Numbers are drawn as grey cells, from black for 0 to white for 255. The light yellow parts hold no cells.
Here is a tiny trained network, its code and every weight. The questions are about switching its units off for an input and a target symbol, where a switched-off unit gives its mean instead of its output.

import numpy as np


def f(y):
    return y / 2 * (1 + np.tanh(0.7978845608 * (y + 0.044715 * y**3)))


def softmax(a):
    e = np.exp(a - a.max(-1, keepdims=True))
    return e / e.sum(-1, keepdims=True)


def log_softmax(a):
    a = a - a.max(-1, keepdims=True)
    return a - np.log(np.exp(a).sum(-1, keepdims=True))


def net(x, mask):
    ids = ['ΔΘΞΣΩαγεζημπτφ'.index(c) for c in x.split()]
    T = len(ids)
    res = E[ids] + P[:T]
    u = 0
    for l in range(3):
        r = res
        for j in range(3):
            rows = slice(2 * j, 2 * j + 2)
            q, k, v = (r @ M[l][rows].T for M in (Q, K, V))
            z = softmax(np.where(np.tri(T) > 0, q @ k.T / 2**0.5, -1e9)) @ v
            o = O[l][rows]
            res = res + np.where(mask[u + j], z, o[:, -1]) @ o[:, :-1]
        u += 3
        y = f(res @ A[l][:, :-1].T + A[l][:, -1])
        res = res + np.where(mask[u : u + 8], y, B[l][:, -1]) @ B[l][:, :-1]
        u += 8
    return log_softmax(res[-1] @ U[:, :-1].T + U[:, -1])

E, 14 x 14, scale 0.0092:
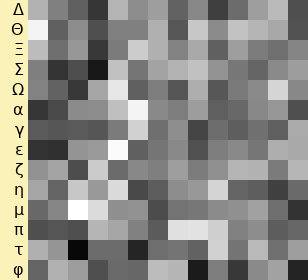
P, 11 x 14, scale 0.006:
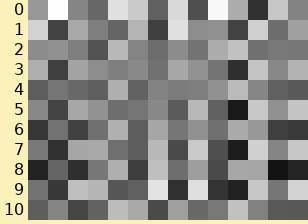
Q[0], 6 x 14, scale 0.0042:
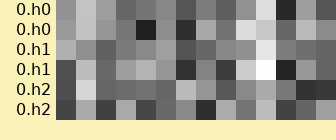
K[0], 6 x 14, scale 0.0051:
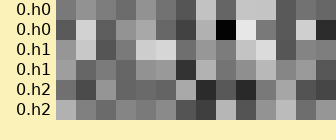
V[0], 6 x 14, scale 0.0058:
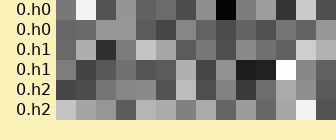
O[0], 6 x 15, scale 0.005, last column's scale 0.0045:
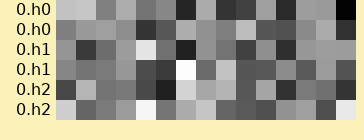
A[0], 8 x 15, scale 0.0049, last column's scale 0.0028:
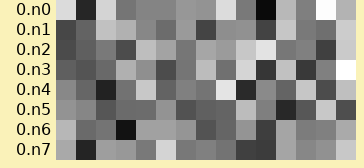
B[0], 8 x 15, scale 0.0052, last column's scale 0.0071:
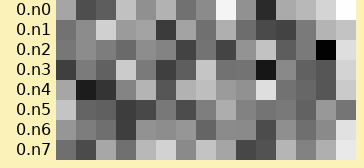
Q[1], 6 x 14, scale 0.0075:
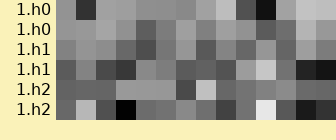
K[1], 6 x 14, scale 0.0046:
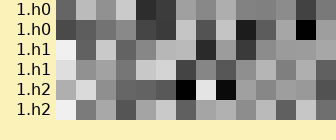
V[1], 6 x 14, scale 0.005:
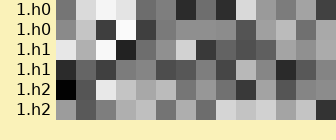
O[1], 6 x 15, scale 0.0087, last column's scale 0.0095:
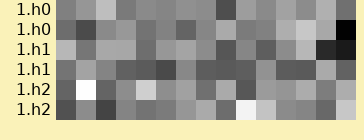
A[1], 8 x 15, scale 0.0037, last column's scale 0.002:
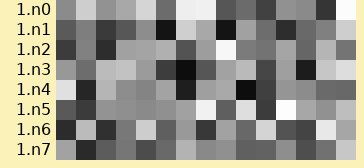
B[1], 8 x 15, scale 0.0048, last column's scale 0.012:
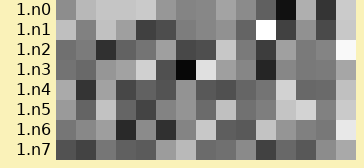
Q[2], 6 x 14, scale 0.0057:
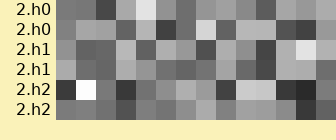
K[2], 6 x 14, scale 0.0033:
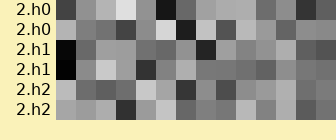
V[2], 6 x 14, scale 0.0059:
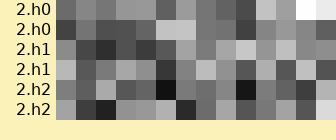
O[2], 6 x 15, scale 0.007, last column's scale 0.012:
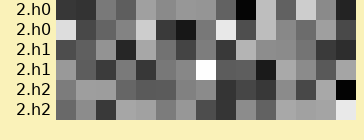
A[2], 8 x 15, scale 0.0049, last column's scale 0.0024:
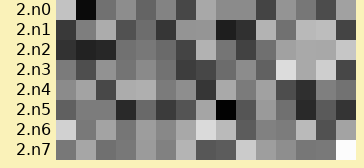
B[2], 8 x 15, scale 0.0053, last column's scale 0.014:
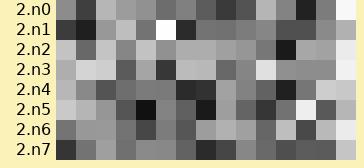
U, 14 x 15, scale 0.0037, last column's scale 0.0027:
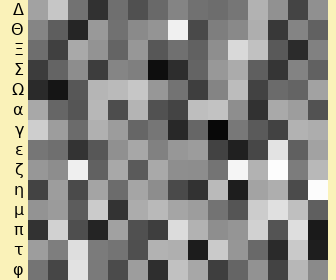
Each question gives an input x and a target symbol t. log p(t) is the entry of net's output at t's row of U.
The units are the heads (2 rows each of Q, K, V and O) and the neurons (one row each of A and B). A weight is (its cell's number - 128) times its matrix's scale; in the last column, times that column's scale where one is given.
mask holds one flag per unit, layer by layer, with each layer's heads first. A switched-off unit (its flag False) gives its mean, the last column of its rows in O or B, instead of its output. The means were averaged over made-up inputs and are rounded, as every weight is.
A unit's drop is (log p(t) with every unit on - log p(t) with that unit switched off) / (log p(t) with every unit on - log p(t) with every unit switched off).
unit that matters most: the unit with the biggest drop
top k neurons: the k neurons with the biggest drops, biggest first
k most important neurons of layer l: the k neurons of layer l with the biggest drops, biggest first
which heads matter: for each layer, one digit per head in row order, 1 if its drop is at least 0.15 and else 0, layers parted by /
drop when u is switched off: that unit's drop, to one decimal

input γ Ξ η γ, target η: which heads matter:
000 / 000 / 100
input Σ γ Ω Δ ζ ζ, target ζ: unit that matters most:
1.h0
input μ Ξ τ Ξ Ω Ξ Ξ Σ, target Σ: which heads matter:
110 / 101 / 110
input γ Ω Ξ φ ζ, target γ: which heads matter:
010 / 001 / 010
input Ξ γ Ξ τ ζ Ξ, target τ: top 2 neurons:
2.n3; 0.n3
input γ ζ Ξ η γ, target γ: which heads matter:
010 / 001 / 010
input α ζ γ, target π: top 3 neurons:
1.n6; 0.n0; 0.n2
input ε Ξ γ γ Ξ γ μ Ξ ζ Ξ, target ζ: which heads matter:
110 / 110 / 110
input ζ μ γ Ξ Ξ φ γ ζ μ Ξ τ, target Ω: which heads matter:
111 / 110 / 100
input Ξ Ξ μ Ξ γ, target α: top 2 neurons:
1.n6; 0.n0
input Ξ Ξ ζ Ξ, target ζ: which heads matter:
100 / 100 / 010
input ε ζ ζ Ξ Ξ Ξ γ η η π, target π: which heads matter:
001 / 010 / 010
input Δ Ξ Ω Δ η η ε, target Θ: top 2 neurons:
0.n4; 0.n0
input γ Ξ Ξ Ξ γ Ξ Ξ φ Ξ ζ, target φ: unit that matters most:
1.h1
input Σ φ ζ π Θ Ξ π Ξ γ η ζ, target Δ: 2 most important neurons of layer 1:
1.n6; 1.n1
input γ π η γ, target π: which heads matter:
000 / 010 / 000
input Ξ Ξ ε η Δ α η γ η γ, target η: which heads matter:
010 / 000 / 110
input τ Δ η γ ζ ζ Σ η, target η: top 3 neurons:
0.n1; 1.n6; 1.n3
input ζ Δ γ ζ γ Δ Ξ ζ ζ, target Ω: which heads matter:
110 / 110 / 100
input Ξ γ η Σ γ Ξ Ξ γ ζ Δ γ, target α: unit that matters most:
0.h2
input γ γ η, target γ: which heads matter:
010 / 001 / 010
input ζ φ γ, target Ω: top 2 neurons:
2.n1; 0.n0
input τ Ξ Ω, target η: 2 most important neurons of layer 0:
0.n5; 0.n7
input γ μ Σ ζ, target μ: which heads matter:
000 / 001 / 000
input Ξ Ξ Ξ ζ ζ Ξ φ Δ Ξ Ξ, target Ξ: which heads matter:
110 / 110 / 110
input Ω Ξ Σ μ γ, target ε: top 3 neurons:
2.n5; 0.n4; 1.n6
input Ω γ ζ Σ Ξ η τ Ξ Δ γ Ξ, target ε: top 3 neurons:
2.n5; 0.n4; 1.n6
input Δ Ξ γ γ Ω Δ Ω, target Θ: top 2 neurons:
0.n4; 0.n0
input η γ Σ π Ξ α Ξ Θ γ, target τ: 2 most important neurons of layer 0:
0.n0; 0.n2
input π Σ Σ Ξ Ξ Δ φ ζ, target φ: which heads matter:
001 / 001 / 001
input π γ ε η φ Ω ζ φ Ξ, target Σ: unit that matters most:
1.h1
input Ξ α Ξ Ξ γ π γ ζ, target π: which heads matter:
000 / 010 / 010
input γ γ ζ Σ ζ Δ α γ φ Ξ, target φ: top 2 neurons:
0.n0; 1.n1
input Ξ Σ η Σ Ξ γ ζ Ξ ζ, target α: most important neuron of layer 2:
2.n4
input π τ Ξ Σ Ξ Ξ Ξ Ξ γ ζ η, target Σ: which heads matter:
000 / 010 / 000
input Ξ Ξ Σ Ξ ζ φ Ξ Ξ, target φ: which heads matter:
000 / 010 / 001
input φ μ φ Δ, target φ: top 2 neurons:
1.n4; 0.n7
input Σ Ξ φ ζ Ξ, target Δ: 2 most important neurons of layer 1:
1.n6; 1.n1
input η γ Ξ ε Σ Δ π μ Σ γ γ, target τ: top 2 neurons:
0.n0; 0.n2
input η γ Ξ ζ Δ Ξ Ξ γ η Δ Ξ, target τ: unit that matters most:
0.h1
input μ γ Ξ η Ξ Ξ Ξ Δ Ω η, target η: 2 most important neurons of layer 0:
0.n1; 0.n0
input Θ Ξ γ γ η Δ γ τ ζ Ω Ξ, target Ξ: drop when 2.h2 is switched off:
0.5
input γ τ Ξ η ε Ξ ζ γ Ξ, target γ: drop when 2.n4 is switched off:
0.1
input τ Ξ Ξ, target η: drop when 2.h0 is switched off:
0.5
